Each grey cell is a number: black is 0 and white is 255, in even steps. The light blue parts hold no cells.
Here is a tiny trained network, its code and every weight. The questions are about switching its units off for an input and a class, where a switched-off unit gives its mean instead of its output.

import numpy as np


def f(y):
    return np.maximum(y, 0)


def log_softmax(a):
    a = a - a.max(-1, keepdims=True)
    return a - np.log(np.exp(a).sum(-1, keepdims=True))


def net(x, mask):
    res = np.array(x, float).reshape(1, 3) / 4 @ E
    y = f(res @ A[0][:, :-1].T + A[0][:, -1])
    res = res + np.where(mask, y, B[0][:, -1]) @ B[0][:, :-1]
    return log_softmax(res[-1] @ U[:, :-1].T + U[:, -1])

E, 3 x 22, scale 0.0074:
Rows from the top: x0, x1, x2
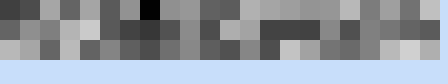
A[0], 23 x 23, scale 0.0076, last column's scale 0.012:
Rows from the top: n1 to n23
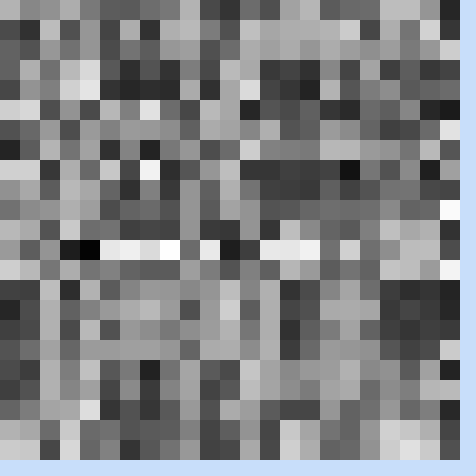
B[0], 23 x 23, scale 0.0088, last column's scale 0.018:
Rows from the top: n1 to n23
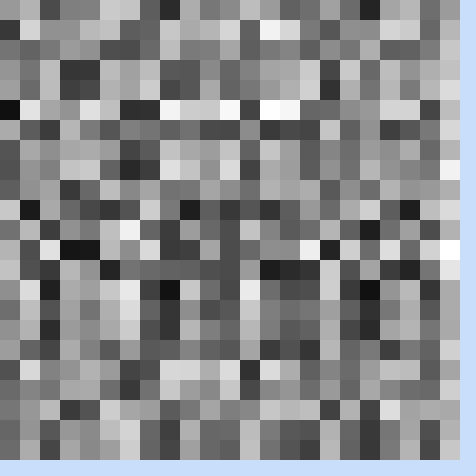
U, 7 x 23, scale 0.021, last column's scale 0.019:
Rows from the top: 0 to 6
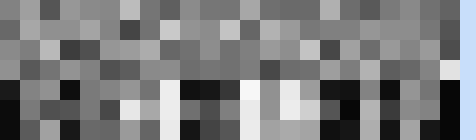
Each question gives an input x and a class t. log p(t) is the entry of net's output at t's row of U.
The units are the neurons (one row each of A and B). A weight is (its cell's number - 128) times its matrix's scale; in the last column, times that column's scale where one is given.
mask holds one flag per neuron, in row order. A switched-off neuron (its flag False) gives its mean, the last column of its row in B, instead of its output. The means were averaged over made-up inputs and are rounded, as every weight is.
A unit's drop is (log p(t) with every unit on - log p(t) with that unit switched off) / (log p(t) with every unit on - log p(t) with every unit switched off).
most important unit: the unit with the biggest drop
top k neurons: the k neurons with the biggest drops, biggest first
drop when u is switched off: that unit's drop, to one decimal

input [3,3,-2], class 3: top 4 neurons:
(n13 n6 n9 n11)
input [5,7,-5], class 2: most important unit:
n5
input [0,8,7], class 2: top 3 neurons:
(n5 n4 n21)
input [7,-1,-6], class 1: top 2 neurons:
(n2 n19)
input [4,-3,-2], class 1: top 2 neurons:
(n2 n14)
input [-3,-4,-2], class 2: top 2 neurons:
(n13 n14)
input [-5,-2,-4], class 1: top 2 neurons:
(n6 n9)
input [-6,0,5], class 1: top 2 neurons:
(n9 n6)
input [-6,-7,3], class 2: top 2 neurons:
(n13 n20)
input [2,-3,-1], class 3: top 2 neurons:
(n5 n4)
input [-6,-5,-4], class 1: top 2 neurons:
(n6 n9)
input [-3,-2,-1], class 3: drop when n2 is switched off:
0.3
